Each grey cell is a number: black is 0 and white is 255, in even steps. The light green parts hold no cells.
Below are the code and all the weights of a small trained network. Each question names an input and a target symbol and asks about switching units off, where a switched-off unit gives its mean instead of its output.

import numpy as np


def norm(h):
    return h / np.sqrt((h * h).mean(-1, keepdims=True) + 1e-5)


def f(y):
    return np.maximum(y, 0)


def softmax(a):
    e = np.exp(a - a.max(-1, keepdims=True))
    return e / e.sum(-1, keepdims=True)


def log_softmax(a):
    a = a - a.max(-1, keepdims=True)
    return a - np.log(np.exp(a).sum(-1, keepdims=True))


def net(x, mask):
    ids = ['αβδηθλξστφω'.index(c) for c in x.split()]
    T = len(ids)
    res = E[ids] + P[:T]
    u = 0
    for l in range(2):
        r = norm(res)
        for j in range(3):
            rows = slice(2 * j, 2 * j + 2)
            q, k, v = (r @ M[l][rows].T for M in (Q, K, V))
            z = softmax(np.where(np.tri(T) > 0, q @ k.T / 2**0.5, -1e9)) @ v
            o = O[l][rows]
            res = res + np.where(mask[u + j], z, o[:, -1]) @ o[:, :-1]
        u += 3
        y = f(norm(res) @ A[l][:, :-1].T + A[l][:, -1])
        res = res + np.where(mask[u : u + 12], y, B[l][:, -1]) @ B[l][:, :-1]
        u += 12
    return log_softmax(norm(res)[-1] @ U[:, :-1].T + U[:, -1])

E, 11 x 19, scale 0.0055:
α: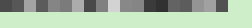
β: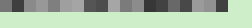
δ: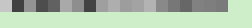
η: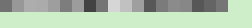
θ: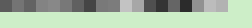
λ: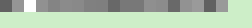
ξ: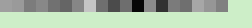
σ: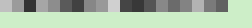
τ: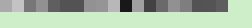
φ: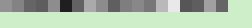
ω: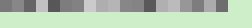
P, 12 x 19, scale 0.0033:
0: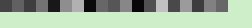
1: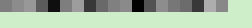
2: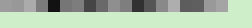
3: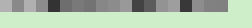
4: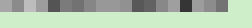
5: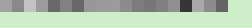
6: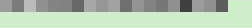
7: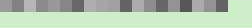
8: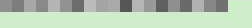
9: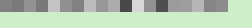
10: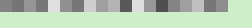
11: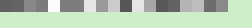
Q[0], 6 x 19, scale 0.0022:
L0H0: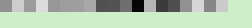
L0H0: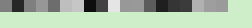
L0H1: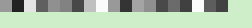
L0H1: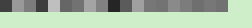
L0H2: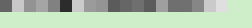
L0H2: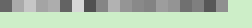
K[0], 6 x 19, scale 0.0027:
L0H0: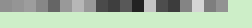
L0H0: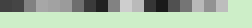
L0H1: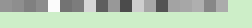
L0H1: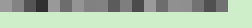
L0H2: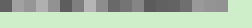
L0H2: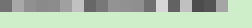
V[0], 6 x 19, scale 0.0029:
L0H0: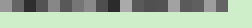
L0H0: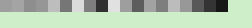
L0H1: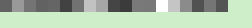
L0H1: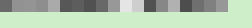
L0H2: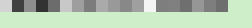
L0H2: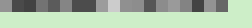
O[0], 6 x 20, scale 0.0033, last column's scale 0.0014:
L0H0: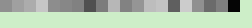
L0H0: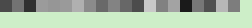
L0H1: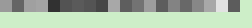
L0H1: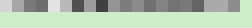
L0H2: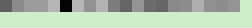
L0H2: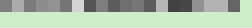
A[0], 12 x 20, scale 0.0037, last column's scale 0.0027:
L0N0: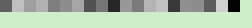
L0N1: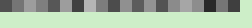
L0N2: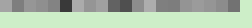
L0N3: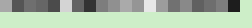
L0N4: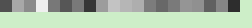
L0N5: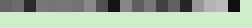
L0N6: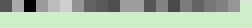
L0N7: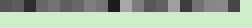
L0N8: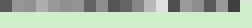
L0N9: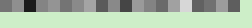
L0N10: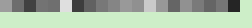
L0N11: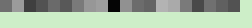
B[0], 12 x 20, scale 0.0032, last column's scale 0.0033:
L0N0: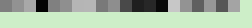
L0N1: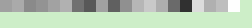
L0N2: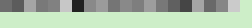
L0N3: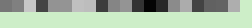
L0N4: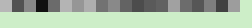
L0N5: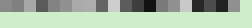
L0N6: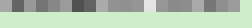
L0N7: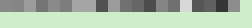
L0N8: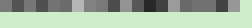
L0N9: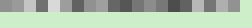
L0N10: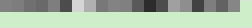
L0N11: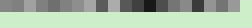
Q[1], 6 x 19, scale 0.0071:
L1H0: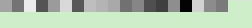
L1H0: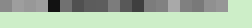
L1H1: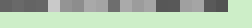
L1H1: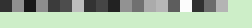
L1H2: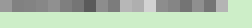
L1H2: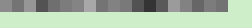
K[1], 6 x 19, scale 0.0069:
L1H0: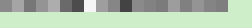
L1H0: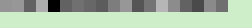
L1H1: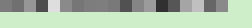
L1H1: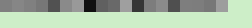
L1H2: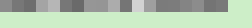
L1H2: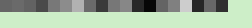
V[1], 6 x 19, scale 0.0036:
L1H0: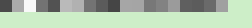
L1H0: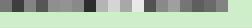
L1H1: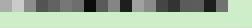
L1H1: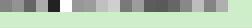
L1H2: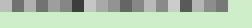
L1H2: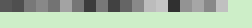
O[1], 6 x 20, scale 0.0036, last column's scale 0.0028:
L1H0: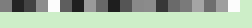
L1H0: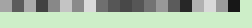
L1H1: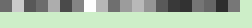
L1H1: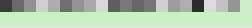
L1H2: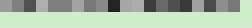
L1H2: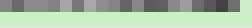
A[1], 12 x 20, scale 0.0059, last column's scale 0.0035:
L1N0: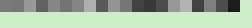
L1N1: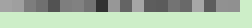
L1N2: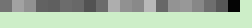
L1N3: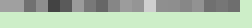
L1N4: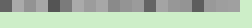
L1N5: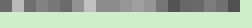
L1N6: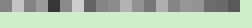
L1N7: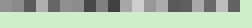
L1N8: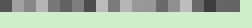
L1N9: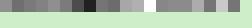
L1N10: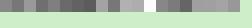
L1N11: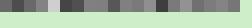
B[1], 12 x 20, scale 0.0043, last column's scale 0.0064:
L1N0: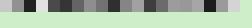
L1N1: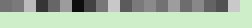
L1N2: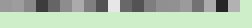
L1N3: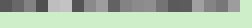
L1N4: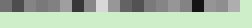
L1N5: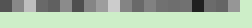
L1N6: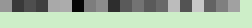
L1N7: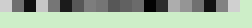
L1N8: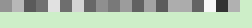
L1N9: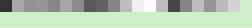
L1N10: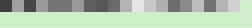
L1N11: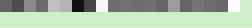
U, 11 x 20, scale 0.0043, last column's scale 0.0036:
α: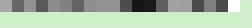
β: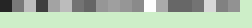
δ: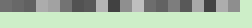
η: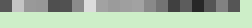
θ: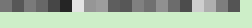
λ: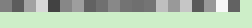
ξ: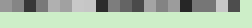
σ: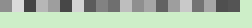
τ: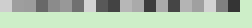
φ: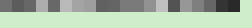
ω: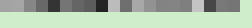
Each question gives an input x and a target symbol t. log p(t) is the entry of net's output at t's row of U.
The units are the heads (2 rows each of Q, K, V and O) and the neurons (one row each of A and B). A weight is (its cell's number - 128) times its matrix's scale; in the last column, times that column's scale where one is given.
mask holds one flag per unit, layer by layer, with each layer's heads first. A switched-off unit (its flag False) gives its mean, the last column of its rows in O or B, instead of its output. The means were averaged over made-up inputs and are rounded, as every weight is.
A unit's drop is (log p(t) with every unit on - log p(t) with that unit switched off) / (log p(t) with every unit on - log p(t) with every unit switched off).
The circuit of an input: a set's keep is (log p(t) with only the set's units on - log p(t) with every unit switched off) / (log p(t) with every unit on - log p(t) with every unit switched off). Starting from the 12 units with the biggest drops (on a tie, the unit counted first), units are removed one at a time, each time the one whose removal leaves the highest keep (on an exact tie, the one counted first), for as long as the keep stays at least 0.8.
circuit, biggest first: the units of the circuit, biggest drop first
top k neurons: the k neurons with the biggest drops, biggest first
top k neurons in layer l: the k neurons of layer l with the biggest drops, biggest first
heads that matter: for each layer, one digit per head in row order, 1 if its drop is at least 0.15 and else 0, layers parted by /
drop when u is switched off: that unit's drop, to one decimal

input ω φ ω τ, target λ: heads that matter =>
000 / 010
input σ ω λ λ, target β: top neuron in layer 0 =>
(L0N1)
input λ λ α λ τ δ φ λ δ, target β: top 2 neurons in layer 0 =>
(L0N3 L0N1)
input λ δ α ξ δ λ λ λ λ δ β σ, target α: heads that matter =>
000 / 100
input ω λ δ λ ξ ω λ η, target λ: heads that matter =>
000 / 010
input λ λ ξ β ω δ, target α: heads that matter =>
000 / 000
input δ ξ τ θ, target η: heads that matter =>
100 / 010
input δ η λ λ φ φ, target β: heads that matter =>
110 / 000
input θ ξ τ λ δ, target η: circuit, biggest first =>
(L1H1 L1N5)
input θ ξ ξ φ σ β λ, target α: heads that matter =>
100 / 100
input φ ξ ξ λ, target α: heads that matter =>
110 / 000
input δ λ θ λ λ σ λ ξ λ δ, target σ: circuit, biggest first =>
(L1H0 L1N8)
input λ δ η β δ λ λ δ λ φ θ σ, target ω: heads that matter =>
000 / 110
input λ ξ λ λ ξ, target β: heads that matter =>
101 / 000
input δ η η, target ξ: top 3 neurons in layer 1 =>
(L1N11 L1N9 L1N1)
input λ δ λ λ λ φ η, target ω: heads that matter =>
000 / 010
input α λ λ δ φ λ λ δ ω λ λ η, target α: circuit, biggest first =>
(L0N4)
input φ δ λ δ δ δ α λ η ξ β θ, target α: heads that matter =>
101 / 000
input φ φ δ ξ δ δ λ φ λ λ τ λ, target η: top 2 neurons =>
(L1N5 L1N11)
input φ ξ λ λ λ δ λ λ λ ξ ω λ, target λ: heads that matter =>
000 / 110
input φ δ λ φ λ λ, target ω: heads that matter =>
010 / 010
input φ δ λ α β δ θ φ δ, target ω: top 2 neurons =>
(L1N1 L1N11)
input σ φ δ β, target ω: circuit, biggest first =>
(L1H1)
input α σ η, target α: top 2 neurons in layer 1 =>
(L1N6 L1N9)
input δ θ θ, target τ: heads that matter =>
100 / 100
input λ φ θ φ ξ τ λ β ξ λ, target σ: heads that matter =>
000 / 100
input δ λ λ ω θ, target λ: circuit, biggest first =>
(L1H1)
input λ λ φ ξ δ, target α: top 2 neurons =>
(L0N3 L0N1)
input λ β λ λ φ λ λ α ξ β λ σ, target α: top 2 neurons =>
(L1N9 L1N6)
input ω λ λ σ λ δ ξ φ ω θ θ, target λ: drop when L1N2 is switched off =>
0.0
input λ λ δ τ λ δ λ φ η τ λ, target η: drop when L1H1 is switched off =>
0.8
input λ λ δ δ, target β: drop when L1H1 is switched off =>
-0.1
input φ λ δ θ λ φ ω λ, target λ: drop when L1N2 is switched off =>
0.0
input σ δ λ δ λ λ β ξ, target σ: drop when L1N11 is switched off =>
0.1
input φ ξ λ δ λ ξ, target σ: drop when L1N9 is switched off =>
-0.1
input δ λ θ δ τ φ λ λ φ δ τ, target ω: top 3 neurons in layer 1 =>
(L1N11 L1N4 L1N8)
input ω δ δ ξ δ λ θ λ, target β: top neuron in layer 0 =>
(L0N8)
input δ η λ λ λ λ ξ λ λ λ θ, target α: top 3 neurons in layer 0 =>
(L0N5 L0N7 L0N1)
